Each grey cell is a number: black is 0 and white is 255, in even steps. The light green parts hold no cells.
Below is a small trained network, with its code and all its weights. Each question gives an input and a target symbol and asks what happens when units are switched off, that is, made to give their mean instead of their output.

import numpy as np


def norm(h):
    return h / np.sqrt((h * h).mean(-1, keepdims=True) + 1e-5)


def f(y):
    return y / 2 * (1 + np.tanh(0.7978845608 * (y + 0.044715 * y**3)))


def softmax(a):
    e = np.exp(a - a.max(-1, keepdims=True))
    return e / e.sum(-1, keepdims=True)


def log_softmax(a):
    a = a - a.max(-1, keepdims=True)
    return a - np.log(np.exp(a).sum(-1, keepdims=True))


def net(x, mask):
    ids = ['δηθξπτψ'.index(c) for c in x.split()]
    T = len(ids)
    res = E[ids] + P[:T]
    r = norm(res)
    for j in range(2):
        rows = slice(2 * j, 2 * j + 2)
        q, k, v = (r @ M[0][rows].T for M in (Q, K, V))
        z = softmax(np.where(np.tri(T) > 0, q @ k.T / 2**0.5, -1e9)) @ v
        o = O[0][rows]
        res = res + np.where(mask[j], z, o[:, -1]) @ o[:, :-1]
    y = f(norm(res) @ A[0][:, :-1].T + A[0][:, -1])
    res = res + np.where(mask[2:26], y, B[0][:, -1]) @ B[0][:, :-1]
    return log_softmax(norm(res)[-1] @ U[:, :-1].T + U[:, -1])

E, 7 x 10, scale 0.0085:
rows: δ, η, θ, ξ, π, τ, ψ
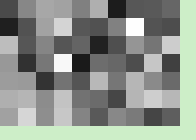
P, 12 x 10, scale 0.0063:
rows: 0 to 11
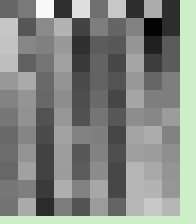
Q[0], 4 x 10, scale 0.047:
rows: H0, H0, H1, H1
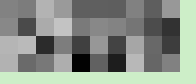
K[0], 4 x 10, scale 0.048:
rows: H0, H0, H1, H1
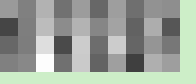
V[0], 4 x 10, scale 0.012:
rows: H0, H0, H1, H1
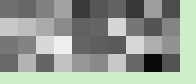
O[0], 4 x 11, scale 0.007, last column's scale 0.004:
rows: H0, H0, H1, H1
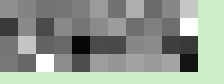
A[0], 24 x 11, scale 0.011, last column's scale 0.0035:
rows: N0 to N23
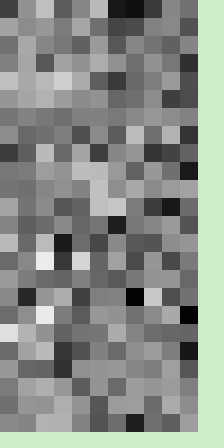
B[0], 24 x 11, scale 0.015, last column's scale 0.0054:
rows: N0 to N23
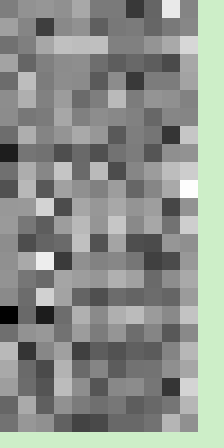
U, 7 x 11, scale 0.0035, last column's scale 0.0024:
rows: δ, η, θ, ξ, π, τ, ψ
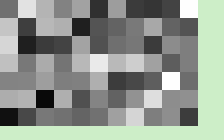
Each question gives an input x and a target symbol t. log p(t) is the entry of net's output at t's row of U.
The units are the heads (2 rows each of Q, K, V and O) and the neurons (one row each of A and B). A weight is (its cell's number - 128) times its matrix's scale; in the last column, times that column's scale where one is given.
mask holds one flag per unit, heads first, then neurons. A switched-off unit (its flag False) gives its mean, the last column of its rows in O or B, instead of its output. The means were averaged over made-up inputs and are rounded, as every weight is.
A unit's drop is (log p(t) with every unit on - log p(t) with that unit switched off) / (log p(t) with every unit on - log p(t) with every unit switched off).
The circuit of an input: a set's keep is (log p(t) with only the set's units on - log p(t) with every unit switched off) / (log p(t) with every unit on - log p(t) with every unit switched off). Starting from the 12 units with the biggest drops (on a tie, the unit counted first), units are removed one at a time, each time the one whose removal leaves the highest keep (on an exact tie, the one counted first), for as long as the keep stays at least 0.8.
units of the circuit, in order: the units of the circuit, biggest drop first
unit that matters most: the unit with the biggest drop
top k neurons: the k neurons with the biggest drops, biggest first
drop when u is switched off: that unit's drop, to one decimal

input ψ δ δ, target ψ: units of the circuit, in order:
H1, N17
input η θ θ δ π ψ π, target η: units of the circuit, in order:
H1, N19
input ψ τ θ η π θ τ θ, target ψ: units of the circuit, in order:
H1, N17
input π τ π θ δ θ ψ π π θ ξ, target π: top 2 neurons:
N9, N21
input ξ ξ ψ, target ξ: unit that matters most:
H0
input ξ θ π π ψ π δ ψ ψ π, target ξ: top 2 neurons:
N2, N10
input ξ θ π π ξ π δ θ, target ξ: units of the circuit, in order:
N12, N10, N15
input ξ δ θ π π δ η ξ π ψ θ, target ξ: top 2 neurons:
N12, N10
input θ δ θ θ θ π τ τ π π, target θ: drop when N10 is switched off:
0.1
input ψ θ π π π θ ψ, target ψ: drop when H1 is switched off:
0.9
